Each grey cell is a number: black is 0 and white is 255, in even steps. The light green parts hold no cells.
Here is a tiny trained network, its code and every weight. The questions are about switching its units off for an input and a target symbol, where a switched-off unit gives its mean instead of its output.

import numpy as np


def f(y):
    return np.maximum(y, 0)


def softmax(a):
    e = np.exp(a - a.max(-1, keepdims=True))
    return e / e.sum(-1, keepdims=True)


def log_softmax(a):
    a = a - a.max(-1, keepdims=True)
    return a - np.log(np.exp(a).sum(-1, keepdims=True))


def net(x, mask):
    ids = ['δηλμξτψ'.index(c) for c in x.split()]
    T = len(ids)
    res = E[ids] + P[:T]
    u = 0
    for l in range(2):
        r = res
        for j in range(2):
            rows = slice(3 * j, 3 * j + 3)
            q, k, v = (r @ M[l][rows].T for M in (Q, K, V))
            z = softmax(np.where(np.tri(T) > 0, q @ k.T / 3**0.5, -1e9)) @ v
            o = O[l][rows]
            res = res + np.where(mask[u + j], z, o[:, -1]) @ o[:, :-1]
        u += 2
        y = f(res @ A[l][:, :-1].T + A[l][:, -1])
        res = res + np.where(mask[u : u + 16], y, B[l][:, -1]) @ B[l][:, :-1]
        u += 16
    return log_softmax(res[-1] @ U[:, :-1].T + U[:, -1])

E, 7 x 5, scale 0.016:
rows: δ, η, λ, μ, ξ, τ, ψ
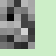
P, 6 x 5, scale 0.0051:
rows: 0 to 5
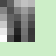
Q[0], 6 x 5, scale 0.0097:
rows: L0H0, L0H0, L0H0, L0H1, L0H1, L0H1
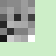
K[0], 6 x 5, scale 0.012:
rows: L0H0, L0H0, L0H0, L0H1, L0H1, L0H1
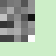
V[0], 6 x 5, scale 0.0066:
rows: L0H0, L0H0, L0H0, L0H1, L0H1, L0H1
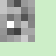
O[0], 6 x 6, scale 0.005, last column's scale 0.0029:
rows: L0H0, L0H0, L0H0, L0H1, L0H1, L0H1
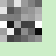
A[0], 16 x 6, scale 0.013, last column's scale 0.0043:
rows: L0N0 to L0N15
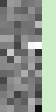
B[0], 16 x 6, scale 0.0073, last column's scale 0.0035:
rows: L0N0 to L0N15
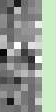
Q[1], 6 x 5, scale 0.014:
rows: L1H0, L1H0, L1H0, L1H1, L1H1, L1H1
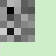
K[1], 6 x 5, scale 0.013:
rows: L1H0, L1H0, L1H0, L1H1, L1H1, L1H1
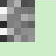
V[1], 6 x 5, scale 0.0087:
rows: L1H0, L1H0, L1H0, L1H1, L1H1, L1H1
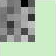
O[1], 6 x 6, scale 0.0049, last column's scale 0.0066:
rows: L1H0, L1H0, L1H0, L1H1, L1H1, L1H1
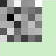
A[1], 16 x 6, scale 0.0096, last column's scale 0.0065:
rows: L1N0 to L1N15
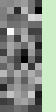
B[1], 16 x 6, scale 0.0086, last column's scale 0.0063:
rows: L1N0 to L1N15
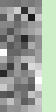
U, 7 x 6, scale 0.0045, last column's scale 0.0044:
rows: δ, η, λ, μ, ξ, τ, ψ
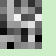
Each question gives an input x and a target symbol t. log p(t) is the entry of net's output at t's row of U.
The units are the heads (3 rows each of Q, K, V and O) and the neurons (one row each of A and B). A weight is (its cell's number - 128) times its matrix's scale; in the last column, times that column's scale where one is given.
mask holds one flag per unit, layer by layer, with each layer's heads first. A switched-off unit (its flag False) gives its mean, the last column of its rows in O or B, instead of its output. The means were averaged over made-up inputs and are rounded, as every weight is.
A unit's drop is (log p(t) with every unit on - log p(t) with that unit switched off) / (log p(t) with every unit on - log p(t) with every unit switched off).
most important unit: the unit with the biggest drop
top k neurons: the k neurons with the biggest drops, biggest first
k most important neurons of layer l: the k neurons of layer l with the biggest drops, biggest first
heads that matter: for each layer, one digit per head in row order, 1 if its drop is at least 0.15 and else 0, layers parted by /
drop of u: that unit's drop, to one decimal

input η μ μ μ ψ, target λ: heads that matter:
00 / 10
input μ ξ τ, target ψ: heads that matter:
01 / 11
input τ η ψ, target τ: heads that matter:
01 / 10
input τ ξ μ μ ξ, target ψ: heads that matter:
00 / 10
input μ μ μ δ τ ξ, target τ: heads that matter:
00 / 11
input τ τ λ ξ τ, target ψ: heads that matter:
00 / 11
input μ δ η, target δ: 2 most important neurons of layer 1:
(L1N2, L1N9)
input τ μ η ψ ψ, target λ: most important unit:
L0N14
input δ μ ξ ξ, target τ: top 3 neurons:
(L0N6, L1N1, L1N9)
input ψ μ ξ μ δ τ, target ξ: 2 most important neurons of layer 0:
(L0N6, L0N8)
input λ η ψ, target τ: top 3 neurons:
(L1N7, L0N7, L0N6)
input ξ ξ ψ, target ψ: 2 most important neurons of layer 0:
(L0N14, L0N10)
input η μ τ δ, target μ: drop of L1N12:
0.1
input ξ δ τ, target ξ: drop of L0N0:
0.0
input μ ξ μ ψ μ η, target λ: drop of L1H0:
0.2
